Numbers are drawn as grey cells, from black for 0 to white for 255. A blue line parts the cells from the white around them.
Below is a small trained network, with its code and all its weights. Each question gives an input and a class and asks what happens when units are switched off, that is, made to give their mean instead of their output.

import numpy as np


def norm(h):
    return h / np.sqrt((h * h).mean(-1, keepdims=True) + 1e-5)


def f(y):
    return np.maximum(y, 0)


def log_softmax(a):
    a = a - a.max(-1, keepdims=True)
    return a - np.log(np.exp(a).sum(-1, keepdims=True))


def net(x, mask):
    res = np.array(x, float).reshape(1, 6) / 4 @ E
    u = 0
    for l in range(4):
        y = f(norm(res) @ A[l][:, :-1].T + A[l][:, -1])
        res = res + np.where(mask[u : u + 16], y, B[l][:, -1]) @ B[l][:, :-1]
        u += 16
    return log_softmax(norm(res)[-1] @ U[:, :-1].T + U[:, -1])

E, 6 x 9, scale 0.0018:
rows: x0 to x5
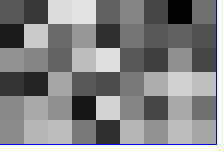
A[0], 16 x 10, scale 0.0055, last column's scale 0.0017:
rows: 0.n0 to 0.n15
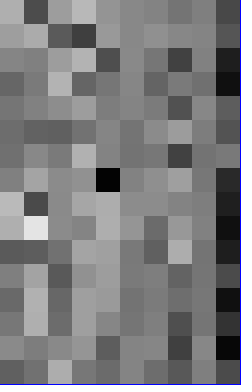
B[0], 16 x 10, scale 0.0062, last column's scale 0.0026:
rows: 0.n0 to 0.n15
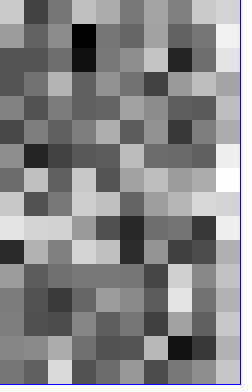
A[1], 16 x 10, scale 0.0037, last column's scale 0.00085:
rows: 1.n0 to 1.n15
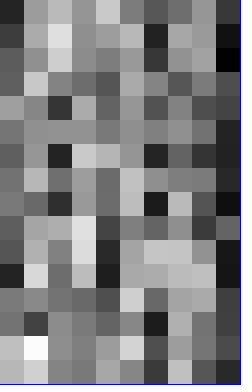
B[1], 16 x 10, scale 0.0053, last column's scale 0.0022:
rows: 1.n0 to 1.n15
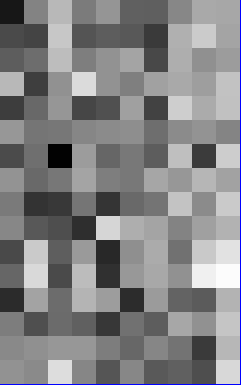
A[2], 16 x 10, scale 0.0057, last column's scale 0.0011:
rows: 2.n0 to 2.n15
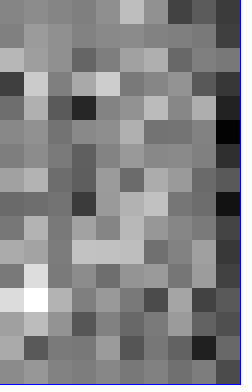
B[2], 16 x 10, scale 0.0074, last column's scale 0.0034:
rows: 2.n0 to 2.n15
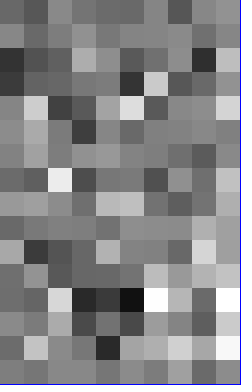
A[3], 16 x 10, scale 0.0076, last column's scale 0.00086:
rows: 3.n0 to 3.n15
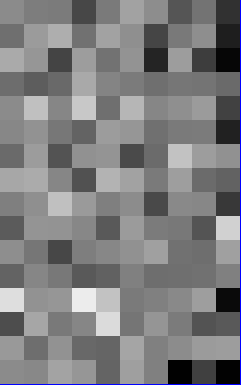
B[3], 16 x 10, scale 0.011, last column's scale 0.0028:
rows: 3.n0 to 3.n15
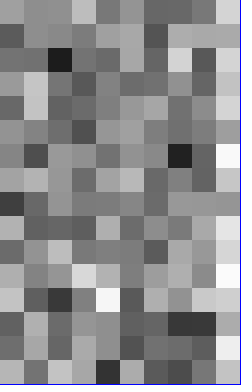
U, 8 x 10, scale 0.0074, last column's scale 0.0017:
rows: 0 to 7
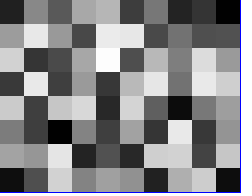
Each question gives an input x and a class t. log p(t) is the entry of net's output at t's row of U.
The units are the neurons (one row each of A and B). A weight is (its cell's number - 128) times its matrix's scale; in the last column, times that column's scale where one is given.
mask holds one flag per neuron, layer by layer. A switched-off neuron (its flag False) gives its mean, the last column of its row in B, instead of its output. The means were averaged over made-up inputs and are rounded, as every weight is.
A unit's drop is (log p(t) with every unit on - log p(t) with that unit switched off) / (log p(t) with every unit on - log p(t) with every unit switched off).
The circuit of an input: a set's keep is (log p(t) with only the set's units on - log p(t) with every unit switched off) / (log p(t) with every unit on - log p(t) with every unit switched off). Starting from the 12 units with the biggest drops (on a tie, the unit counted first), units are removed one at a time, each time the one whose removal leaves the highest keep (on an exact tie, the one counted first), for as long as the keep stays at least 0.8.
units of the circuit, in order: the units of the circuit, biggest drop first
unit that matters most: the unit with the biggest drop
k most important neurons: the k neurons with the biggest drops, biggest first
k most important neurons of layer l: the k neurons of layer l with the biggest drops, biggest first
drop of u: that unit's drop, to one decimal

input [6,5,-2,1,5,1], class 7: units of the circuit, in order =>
0.n3
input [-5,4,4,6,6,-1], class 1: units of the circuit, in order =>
2.n4, 2.n12, 3.n7
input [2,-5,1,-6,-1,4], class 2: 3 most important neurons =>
0.n0, 0.n8, 3.n12
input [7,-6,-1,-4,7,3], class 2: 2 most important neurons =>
0.n0, 0.n8
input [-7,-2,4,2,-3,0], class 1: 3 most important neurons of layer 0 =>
0.n1, 0.n5, 0.n11
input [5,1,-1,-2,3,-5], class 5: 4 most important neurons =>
0.n13, 0.n6, 0.n1, 0.n11
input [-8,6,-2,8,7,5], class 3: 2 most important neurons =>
0.n7, 1.n11
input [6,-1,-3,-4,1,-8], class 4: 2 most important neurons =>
0.n2, 0.n14
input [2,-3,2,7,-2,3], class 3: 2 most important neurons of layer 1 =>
1.n10, 1.n3
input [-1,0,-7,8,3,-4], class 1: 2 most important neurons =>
0.n7, 2.n4
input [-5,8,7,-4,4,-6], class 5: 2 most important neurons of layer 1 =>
1.n6, 1.n8
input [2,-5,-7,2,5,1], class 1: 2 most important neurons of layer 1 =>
1.n15, 1.n3
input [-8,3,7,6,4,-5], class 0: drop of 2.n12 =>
0.1
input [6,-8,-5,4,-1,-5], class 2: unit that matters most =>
0.n8
